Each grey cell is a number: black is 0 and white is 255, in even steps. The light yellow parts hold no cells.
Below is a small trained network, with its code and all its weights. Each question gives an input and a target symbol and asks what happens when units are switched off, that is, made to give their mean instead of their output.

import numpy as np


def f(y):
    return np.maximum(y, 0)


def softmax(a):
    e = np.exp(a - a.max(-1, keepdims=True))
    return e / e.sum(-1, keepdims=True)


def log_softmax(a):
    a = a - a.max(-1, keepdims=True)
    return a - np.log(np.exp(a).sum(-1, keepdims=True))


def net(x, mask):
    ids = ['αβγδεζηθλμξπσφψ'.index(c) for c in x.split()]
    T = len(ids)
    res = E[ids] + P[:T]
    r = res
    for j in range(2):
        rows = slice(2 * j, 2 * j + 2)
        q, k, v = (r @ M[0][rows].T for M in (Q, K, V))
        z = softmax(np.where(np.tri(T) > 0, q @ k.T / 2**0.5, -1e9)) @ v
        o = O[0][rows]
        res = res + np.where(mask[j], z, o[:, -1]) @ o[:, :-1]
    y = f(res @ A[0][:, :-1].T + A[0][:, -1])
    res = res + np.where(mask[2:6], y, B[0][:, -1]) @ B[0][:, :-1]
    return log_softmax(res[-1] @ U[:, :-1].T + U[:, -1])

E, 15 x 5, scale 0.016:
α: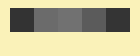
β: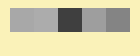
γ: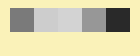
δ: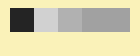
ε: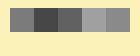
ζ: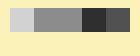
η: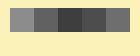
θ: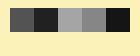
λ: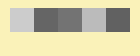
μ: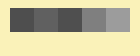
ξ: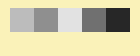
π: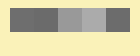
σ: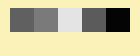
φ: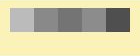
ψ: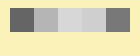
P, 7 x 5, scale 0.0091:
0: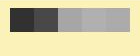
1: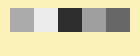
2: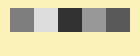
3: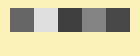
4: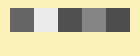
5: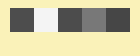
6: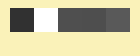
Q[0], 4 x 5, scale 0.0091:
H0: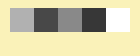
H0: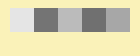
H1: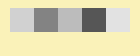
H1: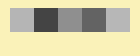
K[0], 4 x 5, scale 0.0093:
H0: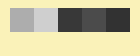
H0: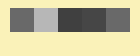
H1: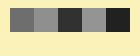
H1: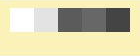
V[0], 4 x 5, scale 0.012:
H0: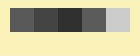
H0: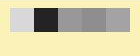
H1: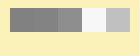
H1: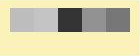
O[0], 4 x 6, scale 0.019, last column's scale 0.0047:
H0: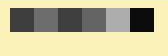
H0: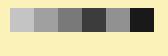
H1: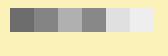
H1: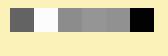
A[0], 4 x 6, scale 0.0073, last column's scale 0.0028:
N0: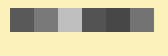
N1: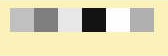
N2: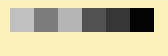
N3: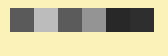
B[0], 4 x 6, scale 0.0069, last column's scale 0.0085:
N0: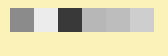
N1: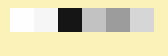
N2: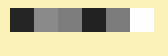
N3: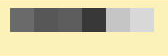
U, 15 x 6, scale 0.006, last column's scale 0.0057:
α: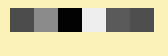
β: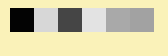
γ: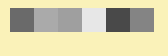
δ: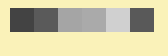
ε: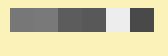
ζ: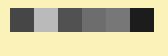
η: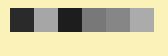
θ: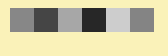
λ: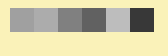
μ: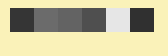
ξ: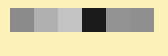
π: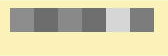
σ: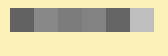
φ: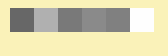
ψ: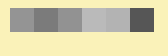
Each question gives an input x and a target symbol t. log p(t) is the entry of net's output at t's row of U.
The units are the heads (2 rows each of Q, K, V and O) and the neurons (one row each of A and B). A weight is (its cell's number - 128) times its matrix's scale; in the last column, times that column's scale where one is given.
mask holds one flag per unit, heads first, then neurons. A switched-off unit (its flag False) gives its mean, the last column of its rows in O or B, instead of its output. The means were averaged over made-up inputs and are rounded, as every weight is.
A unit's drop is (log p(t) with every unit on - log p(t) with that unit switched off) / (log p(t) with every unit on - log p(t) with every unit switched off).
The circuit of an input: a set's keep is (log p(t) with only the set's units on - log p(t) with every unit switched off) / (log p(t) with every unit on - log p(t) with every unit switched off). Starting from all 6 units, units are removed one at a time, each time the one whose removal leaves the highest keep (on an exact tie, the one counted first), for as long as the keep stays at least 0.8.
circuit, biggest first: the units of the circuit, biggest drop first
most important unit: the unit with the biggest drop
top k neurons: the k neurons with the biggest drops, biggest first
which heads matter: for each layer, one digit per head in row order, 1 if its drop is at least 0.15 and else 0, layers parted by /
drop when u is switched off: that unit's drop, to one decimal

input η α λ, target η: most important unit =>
H0
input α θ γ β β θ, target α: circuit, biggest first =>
(H1 H0)
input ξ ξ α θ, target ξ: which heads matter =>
10
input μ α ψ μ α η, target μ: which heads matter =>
11
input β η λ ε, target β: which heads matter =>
01
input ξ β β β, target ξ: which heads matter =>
10
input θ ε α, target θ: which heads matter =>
11
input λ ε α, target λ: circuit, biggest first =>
(H0 N1 H1)
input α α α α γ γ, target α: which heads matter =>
11
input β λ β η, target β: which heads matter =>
01
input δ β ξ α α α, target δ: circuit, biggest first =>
(H1 H0)
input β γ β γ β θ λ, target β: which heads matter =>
11
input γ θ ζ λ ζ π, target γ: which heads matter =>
10
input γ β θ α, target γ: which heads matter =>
10
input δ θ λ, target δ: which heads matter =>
11
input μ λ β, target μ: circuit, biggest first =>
(H0 H1)
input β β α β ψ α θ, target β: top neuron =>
(N0)
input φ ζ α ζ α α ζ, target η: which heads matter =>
01
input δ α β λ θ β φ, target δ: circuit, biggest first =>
(H0 H1)
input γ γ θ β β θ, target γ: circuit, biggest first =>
(H0)
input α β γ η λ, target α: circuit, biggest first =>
(H0 H1)
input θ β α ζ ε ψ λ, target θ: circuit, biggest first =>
(H1 H0)
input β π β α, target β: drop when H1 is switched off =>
1.0
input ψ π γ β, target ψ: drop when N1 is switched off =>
0.2
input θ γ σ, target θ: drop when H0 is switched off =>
0.2
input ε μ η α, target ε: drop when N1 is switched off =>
0.2
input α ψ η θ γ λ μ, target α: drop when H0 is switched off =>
0.3
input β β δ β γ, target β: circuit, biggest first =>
(H1)
